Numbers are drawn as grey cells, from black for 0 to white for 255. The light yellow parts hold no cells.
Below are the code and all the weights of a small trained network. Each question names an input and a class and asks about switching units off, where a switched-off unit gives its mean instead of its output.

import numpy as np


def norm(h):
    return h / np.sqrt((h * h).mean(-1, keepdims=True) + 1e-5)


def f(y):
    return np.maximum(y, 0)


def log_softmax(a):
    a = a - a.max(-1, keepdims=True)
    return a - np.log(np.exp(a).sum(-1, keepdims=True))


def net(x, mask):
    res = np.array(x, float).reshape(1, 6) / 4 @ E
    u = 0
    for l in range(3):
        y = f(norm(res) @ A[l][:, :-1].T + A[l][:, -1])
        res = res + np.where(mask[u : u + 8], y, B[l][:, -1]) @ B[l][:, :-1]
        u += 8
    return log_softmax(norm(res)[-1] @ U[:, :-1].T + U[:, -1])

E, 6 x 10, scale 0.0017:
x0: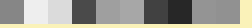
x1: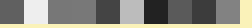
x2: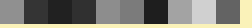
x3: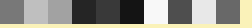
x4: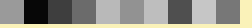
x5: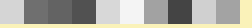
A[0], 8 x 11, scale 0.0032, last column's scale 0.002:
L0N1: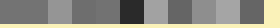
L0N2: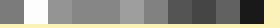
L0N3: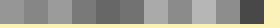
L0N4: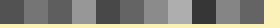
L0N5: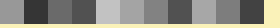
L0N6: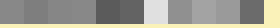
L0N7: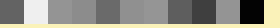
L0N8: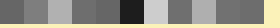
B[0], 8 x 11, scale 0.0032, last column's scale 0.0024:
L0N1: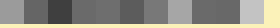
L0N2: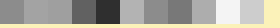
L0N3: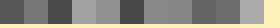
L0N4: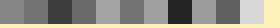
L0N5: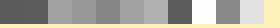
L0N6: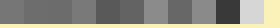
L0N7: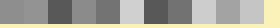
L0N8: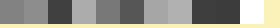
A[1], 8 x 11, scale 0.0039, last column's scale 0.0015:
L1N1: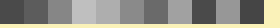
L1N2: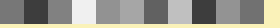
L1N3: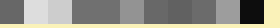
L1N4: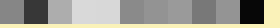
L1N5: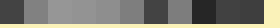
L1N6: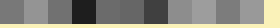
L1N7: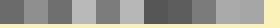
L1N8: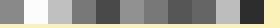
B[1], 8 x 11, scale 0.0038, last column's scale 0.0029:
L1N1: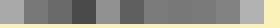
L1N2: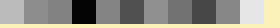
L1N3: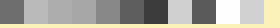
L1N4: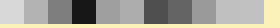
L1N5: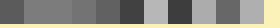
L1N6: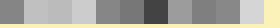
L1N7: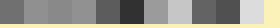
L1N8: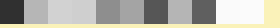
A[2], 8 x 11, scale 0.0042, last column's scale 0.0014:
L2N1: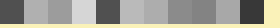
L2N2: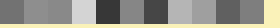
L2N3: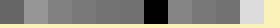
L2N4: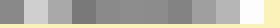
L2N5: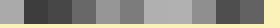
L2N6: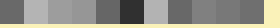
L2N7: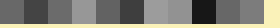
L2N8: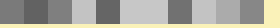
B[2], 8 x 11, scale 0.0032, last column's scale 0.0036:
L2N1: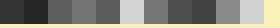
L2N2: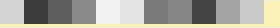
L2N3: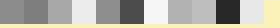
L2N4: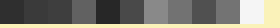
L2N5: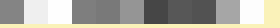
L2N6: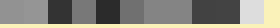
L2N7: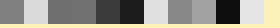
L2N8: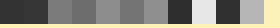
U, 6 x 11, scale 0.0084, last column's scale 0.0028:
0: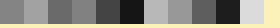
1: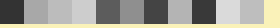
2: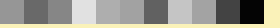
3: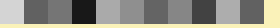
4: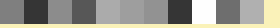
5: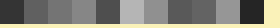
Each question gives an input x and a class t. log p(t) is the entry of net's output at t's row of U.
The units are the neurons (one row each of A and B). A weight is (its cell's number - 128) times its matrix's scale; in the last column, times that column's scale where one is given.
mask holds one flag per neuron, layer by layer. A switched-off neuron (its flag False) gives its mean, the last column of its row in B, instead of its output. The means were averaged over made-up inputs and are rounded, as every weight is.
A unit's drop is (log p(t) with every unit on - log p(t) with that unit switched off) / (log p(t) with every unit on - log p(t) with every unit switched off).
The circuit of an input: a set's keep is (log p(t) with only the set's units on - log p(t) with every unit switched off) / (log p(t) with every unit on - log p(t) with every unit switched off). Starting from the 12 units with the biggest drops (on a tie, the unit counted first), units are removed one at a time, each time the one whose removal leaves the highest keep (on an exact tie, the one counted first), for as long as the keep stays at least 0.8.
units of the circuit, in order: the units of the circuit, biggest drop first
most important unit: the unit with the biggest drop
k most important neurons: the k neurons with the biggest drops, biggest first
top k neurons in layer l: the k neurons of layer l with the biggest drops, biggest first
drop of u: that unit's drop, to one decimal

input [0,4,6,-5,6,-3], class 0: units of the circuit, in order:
(L1N2; L2N3)
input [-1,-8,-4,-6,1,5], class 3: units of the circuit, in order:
(L1N4)
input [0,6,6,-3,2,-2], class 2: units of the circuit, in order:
(L2N2; L2N3)
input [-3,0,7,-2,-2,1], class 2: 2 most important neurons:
(L2N3; L0N8)
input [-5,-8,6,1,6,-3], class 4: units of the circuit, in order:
(L0N5; L1N7; L2N6)
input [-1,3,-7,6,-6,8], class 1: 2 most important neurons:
(L1N8; L1N3)
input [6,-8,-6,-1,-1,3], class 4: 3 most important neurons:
(L1N2; L1N7; L1N4)
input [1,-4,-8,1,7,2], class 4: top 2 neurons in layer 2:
(L2N8; L2N7)
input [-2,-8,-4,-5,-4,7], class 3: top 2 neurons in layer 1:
(L1N2; L1N4)
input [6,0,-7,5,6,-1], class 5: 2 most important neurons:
(L2N1; L0N2)
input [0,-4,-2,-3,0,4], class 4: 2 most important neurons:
(L0N5; L0N8)
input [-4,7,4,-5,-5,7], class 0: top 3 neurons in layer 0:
(L0N7; L0N2; L0N5)
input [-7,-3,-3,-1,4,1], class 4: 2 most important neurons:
(L1N4; L1N7)
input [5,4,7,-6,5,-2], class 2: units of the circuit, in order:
(L2N3)
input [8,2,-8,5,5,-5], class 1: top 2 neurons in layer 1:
(L1N8; L1N3)
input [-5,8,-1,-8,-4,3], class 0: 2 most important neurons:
(L1N2; L1N7)
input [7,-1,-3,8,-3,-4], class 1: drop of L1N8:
0.4
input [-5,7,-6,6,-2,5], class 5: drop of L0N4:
-0.2
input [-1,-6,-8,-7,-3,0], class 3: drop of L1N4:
0.4
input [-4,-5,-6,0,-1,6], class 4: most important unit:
L2N8
